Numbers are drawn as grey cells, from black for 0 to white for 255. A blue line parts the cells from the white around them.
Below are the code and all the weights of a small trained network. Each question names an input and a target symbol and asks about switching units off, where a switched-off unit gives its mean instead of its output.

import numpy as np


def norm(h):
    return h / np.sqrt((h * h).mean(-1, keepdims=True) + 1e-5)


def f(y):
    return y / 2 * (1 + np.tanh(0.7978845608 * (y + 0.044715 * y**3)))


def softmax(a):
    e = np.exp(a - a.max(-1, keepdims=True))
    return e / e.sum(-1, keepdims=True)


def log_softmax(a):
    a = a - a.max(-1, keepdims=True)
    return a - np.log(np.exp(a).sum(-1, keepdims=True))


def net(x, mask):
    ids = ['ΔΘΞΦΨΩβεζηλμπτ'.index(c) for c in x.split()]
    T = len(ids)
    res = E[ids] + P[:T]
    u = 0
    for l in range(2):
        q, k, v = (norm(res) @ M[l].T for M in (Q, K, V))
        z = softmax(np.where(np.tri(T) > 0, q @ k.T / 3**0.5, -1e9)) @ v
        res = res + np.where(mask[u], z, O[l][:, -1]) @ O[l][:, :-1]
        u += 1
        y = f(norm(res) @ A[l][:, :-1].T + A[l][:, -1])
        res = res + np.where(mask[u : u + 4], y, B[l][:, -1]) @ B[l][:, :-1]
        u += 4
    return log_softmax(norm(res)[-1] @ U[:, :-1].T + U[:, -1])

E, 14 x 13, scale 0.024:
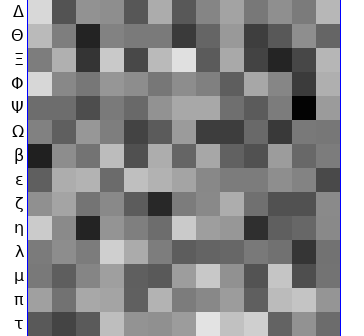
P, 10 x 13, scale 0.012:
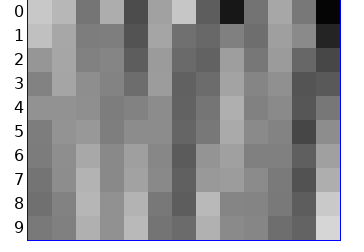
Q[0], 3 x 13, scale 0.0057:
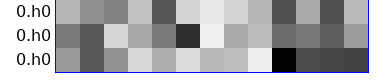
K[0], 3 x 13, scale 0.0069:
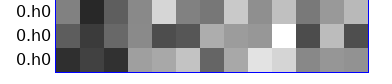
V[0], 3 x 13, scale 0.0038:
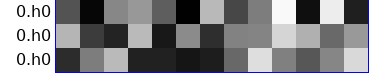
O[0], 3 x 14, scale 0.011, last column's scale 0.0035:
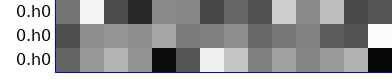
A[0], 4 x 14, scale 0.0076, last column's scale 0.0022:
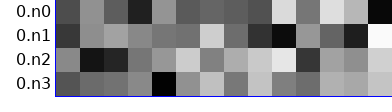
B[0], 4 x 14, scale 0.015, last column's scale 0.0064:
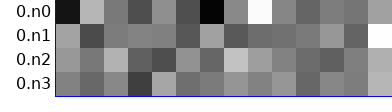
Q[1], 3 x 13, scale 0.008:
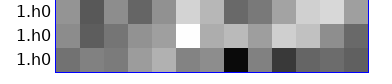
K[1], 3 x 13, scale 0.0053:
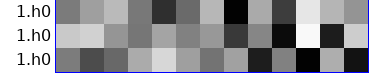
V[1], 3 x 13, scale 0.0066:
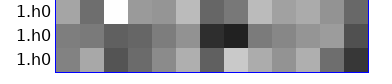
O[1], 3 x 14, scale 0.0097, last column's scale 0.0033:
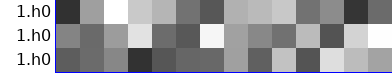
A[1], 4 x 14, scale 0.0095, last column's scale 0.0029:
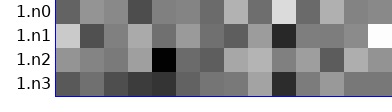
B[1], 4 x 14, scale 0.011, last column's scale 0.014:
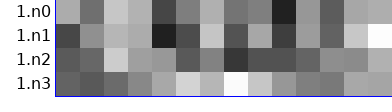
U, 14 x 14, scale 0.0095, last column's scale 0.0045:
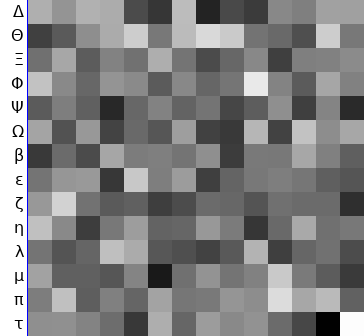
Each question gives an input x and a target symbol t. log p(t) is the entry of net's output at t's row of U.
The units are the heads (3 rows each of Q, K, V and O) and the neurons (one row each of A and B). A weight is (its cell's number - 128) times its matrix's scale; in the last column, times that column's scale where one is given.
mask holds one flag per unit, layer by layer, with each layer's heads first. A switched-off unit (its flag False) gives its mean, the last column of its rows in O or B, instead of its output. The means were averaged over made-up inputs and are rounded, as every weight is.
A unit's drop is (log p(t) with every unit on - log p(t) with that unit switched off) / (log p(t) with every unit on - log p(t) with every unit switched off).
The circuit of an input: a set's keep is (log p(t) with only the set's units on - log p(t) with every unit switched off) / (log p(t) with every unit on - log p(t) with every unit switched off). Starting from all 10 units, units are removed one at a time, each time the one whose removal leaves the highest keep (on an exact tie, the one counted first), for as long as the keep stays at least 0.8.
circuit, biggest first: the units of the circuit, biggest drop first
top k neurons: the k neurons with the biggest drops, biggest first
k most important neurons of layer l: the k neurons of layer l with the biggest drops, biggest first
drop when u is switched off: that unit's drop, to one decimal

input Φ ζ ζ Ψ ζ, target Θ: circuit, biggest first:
(1.n3; 1.h0)
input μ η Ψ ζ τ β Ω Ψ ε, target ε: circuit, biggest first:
(1.n1; 0.h0)
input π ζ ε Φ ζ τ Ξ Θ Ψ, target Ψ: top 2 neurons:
(1.n1; 0.n0)
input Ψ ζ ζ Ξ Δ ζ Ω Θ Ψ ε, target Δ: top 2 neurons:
(0.n1; 1.n3)
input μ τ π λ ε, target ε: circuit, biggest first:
(0.h0)
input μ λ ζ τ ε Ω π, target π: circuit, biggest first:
(0.h0; 1.n1; 1.n2)
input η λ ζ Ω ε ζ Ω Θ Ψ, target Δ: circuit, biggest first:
(1.n3; 0.n0)
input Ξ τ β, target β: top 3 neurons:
(1.n1; 0.n1; 0.n0)
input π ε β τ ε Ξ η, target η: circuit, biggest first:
(1.n1; 0.h0; 1.h0)
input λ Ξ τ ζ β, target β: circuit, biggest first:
(0.h0; 1.n1; 1.h0)
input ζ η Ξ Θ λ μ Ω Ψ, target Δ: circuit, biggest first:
(1.n3; 0.n0)
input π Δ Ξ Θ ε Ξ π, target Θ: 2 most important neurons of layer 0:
(0.n3; 0.n1)
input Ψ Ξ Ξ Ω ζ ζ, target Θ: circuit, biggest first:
(1.n3; 0.n1; 1.h0)
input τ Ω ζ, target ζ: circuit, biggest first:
(0.h0)
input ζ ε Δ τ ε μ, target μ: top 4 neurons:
(1.n1; 0.n1; 1.n2; 0.n2)
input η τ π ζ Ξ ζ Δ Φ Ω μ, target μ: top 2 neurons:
(1.n1; 0.n0)
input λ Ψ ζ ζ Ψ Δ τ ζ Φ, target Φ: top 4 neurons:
(1.n1; 0.n0; 1.n2; 0.n2)
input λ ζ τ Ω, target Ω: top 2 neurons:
(1.n1; 0.n1)
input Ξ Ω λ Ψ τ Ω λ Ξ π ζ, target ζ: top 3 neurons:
(0.n2; 1.n1; 1.n0)
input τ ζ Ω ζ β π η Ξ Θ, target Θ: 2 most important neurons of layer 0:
(0.n2; 0.n1)
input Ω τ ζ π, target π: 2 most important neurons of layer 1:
(1.n1; 1.n0)
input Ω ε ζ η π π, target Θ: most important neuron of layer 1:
(1.n0)
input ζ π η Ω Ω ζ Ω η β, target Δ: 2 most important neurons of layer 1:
(1.n1; 1.n3)
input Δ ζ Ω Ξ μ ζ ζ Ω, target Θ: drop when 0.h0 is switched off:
1.5
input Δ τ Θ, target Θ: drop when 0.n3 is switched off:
0.0
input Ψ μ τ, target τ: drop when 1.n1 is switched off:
0.1
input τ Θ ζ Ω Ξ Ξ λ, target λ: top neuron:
(1.n1)
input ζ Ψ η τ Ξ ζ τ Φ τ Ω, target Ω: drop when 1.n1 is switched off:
0.4
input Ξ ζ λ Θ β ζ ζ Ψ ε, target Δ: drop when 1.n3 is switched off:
0.4
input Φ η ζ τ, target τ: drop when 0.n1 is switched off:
0.0
